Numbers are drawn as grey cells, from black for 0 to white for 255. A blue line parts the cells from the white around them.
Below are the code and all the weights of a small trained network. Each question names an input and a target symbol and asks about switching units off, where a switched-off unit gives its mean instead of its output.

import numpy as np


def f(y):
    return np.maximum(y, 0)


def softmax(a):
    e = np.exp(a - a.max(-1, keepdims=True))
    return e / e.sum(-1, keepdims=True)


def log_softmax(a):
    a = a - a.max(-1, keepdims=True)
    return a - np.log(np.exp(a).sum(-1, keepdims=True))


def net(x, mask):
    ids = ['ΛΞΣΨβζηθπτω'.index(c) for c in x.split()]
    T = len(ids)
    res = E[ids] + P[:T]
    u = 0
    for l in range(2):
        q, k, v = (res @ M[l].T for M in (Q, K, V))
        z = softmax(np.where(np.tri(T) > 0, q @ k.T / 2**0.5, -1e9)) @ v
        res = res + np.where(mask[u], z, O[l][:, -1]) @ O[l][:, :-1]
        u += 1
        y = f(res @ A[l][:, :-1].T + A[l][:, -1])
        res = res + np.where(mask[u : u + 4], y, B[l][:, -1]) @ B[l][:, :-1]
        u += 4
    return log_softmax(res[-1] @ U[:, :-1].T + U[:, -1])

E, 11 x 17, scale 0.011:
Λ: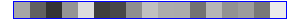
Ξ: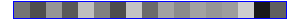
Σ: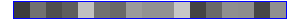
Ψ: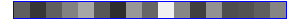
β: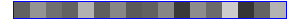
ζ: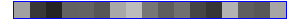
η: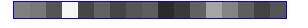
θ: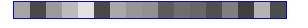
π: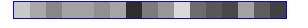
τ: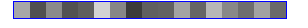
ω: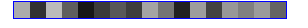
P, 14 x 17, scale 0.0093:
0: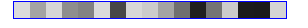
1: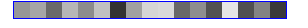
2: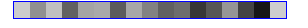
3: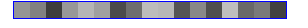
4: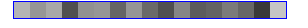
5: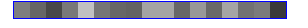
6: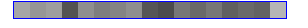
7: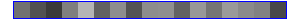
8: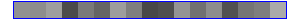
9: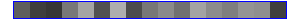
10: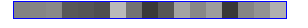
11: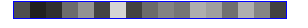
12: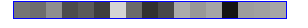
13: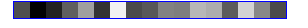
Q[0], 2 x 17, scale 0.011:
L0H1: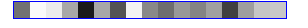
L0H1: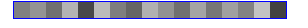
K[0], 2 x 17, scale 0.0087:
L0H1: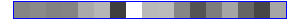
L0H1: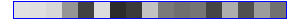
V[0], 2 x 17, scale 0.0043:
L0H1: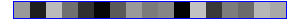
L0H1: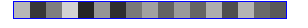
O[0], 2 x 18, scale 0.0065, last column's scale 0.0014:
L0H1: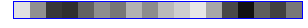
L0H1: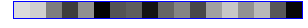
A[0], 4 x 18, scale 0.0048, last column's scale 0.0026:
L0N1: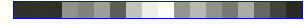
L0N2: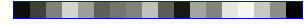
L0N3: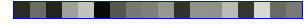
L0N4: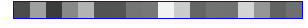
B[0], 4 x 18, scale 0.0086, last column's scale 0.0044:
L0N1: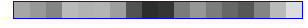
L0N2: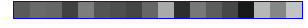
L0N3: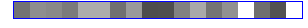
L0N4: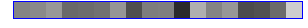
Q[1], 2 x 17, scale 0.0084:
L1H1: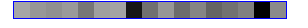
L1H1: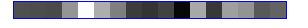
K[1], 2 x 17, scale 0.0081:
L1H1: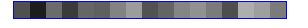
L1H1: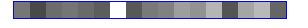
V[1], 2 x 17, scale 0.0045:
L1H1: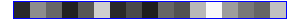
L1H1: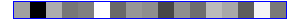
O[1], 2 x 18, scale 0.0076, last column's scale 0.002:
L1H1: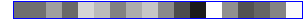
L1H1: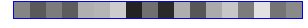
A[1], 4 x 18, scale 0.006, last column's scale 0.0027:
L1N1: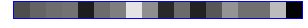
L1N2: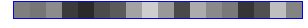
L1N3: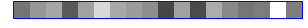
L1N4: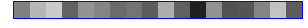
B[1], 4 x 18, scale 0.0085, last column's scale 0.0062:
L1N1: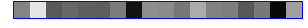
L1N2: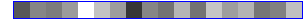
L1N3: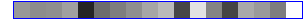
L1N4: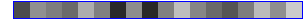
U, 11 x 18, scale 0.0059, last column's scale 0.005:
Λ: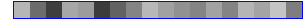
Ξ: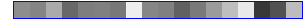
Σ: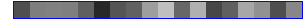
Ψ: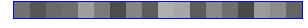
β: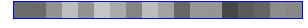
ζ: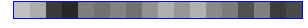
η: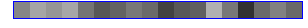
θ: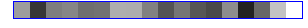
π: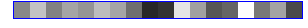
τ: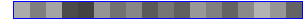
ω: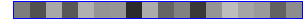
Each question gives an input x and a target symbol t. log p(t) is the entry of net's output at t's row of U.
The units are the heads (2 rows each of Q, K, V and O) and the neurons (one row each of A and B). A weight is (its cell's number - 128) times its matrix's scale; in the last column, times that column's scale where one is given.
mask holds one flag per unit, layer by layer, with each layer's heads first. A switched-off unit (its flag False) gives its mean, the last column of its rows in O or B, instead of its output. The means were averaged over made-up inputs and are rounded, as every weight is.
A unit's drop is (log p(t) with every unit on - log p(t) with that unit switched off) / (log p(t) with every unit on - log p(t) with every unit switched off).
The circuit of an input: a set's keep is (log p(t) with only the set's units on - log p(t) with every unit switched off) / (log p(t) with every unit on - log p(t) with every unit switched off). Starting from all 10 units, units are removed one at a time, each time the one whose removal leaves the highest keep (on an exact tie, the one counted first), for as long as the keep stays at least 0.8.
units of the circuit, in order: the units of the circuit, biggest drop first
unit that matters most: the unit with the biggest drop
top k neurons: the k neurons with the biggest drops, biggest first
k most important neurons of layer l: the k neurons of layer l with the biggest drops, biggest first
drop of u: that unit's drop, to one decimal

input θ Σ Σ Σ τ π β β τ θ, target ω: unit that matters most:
L0N3
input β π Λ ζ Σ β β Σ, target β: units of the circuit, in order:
L0H1, L0N1, L1H1, L1N3
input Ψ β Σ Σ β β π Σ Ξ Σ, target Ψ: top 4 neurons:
L0N2, L1N4, L1N3, L0N1
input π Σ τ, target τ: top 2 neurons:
L1N3, L1N4
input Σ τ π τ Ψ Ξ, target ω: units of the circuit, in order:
L1H1, L0H1
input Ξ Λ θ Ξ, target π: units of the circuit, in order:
L0N1, L1H1
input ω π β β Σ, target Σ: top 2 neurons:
L1N1, L1N3
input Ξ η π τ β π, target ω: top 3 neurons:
L0N4, L1N3, L0N3
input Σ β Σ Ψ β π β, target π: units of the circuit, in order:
L1H1, L1N2
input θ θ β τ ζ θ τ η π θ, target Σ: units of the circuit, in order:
L1H1, L0N1
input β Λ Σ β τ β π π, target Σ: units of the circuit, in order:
L0H1, L1H1, L0N1
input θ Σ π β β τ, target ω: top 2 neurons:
L0N1, L1N4
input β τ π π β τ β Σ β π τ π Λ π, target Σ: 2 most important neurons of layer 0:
L0N1, L0N2
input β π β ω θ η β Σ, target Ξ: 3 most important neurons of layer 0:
L0N3, L0N4, L0N2
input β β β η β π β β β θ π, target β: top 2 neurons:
L0N3, L0N2
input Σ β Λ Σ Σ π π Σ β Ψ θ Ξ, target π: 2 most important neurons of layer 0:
L0N1, L0N2
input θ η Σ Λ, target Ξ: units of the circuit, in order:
L0H1, L0N3, L0N4, L1H1
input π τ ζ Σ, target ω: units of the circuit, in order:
L0H1, L1H1
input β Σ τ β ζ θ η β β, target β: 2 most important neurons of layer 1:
L1N2, L1N3
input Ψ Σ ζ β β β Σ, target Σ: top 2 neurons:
L1N3, L1N1
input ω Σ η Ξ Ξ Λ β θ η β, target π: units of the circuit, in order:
L0N3, L1H1
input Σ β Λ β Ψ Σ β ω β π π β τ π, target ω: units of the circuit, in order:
L0N4, L1H1, L0H1
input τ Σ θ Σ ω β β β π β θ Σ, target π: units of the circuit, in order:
L0N1, L1H1, L0H1
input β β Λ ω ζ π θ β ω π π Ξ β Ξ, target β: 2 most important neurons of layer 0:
L0N1, L0N4
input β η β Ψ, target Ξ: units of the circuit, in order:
L0N3, L0H1, L1H1
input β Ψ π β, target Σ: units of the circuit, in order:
L1H1, L0N2, L0H1
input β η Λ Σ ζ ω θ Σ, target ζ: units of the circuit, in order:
L0H1
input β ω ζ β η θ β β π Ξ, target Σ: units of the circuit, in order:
L0H1, L0N2
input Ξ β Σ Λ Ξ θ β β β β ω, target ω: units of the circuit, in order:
L1N2, L1N3, L0N3
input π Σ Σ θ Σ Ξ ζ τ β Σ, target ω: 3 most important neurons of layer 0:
L0N4, L0N3, L0N2
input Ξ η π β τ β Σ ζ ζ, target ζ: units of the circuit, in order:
L1N1, L0H1
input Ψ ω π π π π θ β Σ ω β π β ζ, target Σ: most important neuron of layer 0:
L0N2
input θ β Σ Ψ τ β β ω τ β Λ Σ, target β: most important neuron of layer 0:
L0N1
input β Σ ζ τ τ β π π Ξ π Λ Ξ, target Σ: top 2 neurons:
L0N2, L0N3
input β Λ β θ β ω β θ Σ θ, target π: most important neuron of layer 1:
L1N3
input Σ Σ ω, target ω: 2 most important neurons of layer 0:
L0N1, L0N3
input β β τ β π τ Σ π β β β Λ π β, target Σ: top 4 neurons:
L0N2, L0N3, L0N1, L1N2
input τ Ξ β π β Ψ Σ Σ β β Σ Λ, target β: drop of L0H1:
0.5
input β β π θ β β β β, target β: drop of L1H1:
0.3
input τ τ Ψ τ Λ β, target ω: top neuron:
L0N3
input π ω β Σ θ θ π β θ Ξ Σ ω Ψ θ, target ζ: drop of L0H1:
1.1
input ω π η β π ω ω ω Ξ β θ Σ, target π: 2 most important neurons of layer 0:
L0N1, L0N2
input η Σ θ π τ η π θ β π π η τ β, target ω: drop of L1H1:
0.7
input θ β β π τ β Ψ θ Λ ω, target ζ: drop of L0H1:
1.1
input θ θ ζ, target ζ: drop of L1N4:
0.0
